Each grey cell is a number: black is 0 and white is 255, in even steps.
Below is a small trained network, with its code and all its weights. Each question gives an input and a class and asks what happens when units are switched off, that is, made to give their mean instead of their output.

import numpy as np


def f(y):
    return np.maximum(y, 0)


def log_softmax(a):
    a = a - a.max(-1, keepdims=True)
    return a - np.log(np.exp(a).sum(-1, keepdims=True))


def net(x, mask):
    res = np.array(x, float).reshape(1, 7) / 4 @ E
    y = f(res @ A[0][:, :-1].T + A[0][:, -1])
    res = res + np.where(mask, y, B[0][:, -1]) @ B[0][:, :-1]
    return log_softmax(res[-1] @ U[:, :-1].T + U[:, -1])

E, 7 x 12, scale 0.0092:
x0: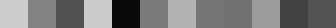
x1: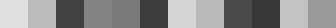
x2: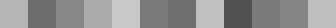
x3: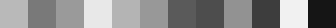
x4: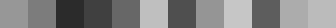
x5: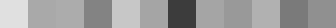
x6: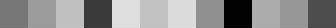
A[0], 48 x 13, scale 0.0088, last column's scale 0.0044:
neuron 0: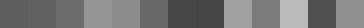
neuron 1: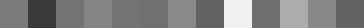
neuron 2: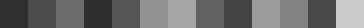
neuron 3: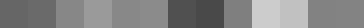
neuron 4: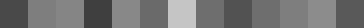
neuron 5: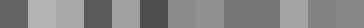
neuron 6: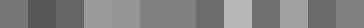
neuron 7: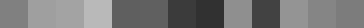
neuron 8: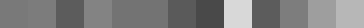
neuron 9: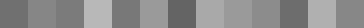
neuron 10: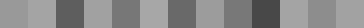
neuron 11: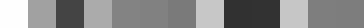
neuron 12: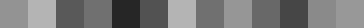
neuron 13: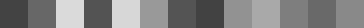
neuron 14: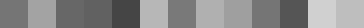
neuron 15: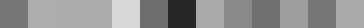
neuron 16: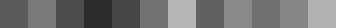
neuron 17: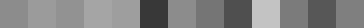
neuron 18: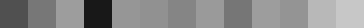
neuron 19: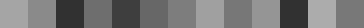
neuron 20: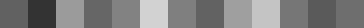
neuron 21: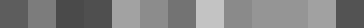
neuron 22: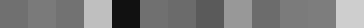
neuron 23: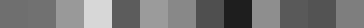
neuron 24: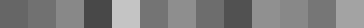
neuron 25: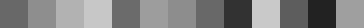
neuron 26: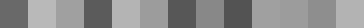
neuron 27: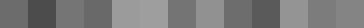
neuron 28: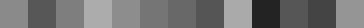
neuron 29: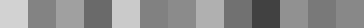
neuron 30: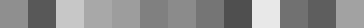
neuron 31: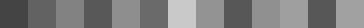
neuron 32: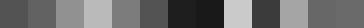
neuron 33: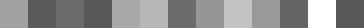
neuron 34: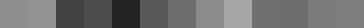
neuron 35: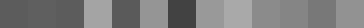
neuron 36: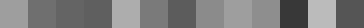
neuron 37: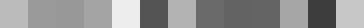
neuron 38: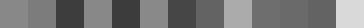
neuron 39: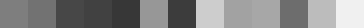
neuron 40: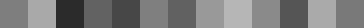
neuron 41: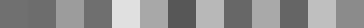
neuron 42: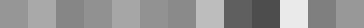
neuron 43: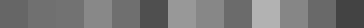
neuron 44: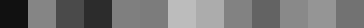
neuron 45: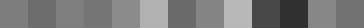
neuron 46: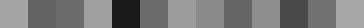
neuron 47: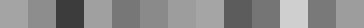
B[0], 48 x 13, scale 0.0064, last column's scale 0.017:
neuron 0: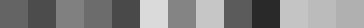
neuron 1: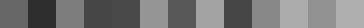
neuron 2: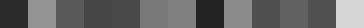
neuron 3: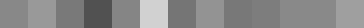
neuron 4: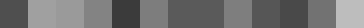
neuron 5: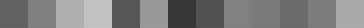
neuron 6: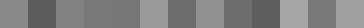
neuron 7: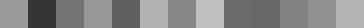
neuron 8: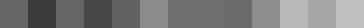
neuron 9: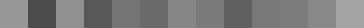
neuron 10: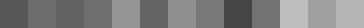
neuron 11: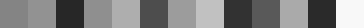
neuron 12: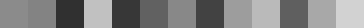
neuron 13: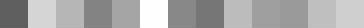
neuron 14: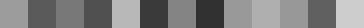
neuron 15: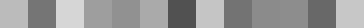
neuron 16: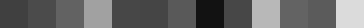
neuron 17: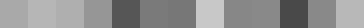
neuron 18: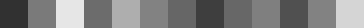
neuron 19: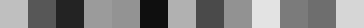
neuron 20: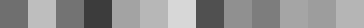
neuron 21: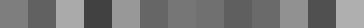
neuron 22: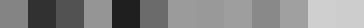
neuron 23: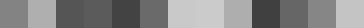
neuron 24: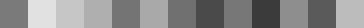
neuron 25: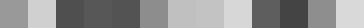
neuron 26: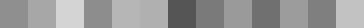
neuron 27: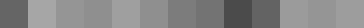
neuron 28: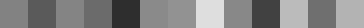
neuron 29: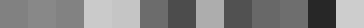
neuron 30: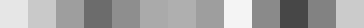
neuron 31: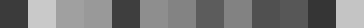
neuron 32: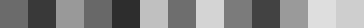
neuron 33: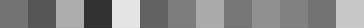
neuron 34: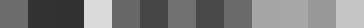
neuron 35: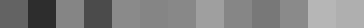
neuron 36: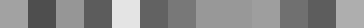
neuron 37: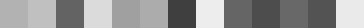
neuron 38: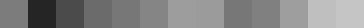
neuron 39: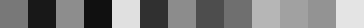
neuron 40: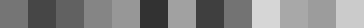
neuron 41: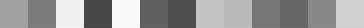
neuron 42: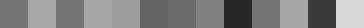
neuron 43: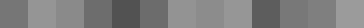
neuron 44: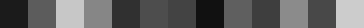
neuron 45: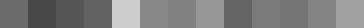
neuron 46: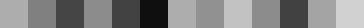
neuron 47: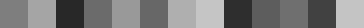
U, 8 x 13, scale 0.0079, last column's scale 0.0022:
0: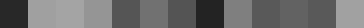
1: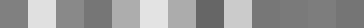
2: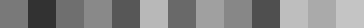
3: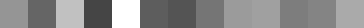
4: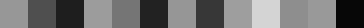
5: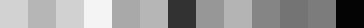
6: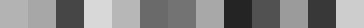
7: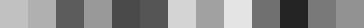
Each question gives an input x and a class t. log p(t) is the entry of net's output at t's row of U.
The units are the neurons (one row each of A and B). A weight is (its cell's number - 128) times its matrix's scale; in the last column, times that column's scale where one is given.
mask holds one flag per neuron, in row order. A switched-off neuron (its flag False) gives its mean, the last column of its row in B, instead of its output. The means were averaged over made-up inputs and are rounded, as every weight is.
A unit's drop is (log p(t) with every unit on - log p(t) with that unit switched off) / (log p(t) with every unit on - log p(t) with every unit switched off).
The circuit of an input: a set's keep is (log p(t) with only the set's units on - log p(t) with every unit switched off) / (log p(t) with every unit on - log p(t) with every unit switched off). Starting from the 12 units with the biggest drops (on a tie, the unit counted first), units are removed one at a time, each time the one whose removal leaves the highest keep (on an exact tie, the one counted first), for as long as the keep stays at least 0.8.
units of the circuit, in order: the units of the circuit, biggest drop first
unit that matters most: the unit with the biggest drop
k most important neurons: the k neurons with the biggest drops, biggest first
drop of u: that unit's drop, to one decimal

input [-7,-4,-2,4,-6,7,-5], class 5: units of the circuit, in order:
[neuron 15; neuron 39]
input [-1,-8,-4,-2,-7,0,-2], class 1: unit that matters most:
neuron 13
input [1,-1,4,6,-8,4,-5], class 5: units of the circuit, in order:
[neuron 15; neuron 30]
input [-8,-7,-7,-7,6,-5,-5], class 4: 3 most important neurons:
[neuron 16; neuron 34; neuron 40]
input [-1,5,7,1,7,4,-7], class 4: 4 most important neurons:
[neuron 39; neuron 40; neuron 37; neuron 19]
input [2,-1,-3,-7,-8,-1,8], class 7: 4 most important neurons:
[neuron 25; neuron 30; neuron 23; neuron 17]
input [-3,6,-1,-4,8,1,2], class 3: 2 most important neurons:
[neuron 33; neuron 18]
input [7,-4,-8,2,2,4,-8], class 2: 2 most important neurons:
[neuron 32; neuron 0]
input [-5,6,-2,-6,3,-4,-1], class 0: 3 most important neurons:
[neuron 44; neuron 18; neuron 4]
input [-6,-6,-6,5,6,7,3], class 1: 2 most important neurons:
[neuron 13; neuron 20]
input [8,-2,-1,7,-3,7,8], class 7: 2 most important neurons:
[neuron 25; neuron 23]
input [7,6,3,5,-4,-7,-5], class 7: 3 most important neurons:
[neuron 46; neuron 22; neuron 23]
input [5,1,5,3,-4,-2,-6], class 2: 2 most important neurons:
[neuron 32; neuron 30]
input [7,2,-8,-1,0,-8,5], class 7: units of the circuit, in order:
[neuron 25]
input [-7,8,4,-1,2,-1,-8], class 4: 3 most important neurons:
[neuron 37; neuron 40; neuron 39]
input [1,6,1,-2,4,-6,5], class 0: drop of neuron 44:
0.1
